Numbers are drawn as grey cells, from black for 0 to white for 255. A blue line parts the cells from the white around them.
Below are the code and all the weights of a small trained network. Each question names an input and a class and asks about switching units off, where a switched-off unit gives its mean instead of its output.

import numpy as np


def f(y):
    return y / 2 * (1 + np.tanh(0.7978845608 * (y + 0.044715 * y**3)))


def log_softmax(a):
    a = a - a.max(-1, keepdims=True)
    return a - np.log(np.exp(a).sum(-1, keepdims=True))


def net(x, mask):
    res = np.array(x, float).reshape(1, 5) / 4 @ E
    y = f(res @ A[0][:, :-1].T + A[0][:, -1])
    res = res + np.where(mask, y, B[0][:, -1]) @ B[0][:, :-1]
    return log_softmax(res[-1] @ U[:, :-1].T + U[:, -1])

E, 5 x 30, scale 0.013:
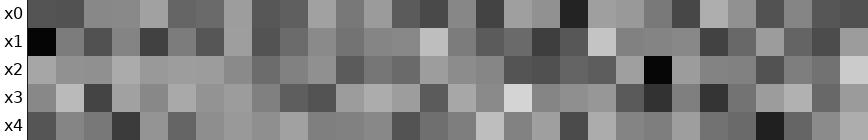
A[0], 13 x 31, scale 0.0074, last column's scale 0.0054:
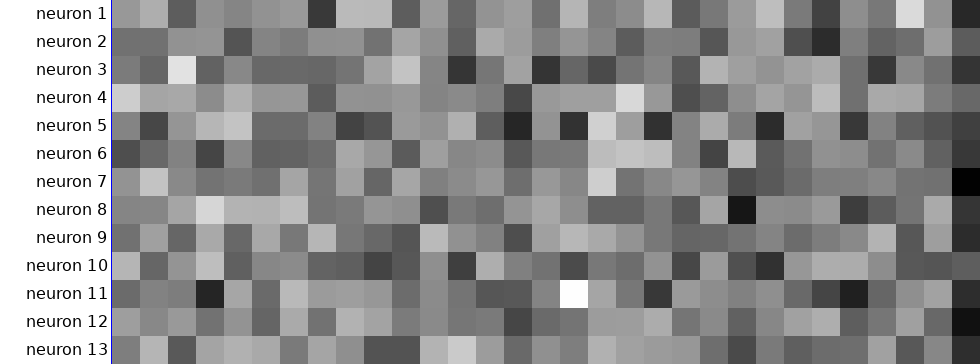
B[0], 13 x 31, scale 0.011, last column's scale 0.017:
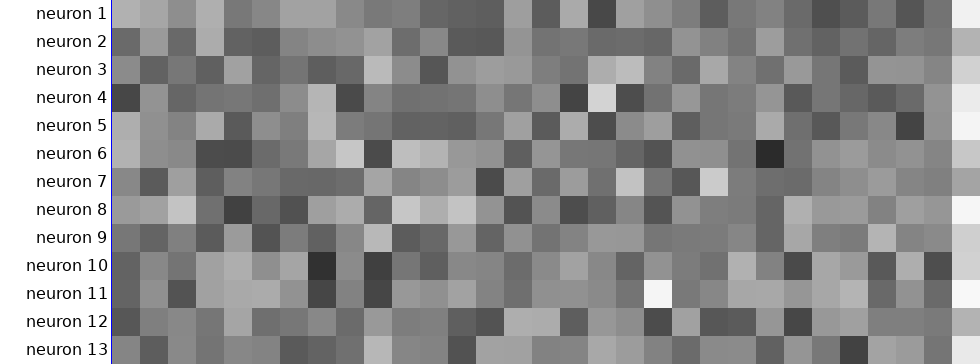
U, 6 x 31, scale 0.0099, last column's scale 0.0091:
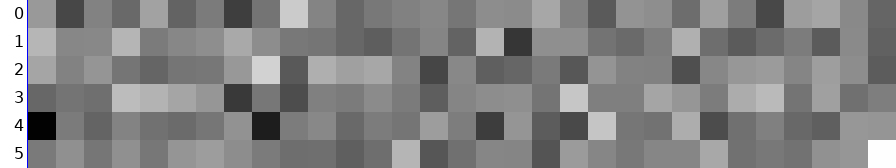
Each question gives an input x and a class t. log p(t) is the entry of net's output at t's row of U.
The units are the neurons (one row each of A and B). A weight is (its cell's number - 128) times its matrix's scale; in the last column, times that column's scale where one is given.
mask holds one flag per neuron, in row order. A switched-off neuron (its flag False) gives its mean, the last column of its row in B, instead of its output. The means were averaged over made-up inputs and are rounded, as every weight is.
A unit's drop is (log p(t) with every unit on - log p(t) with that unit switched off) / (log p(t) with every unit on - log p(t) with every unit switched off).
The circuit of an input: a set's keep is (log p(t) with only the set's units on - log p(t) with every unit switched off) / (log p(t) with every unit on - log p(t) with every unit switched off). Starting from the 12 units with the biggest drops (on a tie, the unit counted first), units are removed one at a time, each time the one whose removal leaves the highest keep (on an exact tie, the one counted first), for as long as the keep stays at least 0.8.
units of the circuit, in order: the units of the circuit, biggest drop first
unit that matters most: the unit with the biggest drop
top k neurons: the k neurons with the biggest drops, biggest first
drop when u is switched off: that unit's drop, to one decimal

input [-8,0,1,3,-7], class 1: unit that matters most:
neuron 1
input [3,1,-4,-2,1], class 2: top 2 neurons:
(neuron 1; neuron 6)
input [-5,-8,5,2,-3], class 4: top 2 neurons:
(neuron 4; neuron 12)
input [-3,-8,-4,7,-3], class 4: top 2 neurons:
(neuron 4; neuron 12)
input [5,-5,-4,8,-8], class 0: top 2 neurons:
(neuron 13; neuron 11)
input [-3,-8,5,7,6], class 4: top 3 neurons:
(neuron 4; neuron 12; neuron 3)
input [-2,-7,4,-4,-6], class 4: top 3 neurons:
(neuron 4; neuron 11; neuron 12)
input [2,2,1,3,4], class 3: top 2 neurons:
(neuron 11; neuron 4)
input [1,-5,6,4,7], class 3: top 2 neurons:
(neuron 11; neuron 6)
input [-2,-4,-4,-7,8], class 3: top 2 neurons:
(neuron 11; neuron 13)
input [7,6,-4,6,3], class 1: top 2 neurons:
(neuron 5; neuron 4)
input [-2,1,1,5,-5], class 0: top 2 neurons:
(neuron 11; neuron 13)
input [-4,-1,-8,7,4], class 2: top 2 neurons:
(neuron 6; neuron 3)
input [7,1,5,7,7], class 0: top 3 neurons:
(neuron 13; neuron 9; neuron 1)
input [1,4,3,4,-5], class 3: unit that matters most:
neuron 10
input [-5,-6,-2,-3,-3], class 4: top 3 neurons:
(neuron 4; neuron 12; neuron 5)
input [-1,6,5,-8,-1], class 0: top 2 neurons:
(neuron 3; neuron 4)
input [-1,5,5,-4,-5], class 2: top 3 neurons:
(neuron 11; neuron 4; neuron 8)
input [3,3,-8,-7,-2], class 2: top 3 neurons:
(neuron 6; neuron 13; neuron 9)
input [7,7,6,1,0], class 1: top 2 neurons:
(neuron 5; neuron 4)
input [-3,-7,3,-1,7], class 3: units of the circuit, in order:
(neuron 11)
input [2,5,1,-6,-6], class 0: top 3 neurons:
(neuron 3; neuron 11; neuron 4)
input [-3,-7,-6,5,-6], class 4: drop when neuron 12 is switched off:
0.2
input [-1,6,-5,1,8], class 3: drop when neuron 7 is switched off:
0.0
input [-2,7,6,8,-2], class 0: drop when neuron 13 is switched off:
0.3
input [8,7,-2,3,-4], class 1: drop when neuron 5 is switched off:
0.8
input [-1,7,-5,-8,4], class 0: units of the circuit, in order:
(neuron 3)
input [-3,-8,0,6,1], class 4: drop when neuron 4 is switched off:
1.4
